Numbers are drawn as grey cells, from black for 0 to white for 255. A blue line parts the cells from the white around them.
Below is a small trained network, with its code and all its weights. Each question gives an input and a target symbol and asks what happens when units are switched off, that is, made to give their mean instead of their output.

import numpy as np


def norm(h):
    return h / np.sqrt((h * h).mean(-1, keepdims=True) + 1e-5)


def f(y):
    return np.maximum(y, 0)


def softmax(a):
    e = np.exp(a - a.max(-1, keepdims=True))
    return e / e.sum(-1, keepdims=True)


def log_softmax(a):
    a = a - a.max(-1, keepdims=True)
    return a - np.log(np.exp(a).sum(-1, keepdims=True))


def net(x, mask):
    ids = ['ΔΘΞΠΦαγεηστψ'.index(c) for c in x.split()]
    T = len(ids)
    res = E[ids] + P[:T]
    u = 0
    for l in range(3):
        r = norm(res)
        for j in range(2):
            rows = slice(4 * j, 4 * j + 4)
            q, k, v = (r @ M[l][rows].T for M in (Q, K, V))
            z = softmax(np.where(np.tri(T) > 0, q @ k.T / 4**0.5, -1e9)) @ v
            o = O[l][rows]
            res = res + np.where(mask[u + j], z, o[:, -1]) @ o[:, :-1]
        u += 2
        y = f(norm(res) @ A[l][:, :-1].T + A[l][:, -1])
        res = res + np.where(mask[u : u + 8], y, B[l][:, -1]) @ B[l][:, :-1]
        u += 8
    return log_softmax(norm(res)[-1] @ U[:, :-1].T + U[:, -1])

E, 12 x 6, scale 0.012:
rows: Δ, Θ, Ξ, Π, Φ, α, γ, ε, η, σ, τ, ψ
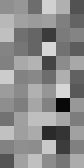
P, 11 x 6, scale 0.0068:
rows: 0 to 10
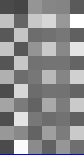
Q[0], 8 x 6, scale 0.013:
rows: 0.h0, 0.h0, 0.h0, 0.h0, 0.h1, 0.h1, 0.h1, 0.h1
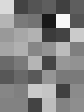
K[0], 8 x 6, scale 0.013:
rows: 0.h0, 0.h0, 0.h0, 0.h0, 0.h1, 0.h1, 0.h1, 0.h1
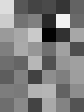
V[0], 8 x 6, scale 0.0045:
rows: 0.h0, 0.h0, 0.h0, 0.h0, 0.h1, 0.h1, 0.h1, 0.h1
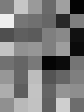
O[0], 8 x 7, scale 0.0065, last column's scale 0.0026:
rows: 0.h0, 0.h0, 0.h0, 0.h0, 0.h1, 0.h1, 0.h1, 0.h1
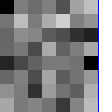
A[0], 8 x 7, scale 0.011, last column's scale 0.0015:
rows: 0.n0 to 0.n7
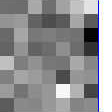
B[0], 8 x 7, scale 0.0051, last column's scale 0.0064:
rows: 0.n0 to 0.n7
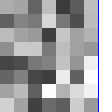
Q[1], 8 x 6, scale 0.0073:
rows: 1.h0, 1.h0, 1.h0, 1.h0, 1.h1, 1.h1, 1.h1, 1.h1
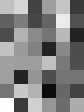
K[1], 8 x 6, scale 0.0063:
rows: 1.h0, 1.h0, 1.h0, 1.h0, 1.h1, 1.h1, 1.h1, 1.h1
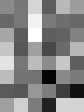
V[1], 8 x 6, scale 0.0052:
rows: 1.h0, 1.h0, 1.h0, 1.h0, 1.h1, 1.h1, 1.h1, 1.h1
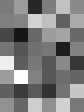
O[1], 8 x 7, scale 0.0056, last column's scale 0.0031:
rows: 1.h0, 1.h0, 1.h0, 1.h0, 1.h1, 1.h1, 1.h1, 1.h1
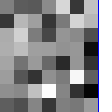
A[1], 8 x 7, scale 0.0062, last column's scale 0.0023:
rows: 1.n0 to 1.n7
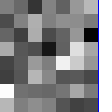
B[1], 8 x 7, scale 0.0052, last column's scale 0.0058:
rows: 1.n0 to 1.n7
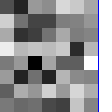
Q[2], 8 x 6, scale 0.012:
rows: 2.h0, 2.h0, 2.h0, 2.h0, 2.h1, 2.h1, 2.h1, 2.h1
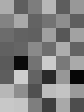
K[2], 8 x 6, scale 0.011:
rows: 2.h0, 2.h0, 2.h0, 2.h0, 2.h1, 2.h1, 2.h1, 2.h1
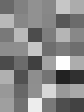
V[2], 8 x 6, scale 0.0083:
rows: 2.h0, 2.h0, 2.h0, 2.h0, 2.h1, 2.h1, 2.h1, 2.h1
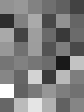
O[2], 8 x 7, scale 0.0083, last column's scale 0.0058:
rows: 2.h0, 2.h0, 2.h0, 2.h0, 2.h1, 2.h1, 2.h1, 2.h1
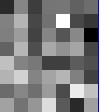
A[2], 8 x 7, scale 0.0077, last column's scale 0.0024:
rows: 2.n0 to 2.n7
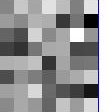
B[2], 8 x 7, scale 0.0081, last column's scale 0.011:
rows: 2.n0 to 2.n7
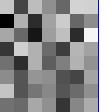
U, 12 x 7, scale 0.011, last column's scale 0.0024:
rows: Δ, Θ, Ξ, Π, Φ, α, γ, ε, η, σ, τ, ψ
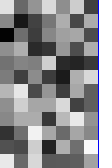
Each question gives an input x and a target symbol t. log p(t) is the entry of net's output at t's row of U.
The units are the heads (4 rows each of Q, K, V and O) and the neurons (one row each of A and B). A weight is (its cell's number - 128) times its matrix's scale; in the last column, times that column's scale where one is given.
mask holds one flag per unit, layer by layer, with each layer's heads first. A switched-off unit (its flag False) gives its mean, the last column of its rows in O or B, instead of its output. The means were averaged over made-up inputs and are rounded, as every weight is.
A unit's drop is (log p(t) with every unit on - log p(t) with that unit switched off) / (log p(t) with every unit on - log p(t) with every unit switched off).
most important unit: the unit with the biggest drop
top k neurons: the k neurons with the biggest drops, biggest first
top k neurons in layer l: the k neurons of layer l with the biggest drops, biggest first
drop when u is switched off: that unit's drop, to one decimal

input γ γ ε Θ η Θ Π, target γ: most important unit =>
0.h0
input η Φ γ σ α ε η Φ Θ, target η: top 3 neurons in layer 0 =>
[0.n6; 0.n4; 0.n5]
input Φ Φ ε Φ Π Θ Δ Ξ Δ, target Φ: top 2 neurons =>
[0.n6; 0.n4]
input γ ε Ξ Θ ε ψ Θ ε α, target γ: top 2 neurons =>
[0.n6; 0.n4]
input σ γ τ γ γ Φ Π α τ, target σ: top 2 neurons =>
[0.n6; 0.n5]
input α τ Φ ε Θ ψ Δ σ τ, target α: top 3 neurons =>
[0.n6; 0.n5; 0.n4]
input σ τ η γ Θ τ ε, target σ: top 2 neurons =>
[0.n6; 0.n5]
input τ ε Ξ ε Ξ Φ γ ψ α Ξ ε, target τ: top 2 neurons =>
[0.n6; 2.n2]
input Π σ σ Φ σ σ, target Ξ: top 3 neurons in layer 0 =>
[0.n1; 0.n4; 0.n6]
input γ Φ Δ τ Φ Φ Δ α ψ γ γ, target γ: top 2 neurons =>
[0.n6; 0.n4]
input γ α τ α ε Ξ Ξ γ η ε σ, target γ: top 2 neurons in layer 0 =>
[0.n6; 0.n4]
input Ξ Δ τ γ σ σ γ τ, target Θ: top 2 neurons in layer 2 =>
[2.n2; 2.n5]
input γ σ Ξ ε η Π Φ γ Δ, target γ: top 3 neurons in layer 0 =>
[0.n6; 0.n4; 0.n5]
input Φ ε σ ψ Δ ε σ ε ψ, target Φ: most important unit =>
1.h0
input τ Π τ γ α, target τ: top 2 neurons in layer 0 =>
[0.n6; 0.n0]
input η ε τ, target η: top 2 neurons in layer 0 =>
[0.n6; 0.n5]
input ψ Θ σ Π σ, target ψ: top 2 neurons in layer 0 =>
[0.n6; 0.n0]
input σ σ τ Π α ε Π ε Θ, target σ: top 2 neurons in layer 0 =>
[0.n6; 0.n5]
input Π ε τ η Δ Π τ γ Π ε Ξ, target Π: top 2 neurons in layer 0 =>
[0.n6; 0.n2]
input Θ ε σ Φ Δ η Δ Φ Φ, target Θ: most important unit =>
0.h0
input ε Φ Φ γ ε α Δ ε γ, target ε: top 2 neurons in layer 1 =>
[1.n4; 1.n5]
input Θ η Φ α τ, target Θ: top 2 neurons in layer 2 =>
[2.n2; 2.n0]
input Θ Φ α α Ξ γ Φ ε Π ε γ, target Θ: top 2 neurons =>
[2.n2; 2.n0]
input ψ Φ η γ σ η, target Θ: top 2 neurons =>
[2.n2; 0.n0]
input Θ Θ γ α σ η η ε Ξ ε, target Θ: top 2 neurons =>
[2.n2; 0.n4]
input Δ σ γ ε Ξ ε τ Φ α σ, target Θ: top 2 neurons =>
[2.n2; 0.n4]
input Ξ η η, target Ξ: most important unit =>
1.h0
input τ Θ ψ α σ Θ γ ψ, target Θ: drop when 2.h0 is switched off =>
0.1
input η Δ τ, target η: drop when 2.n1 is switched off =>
0.0
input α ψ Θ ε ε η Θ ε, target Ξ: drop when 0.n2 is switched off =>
0.2
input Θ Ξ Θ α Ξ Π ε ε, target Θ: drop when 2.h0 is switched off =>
0.2
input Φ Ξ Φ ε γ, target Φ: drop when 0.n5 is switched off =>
0.1
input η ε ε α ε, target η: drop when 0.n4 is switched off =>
0.1
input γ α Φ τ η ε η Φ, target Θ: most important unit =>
2.n2
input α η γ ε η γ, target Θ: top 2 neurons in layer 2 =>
[2.n2; 2.n5]
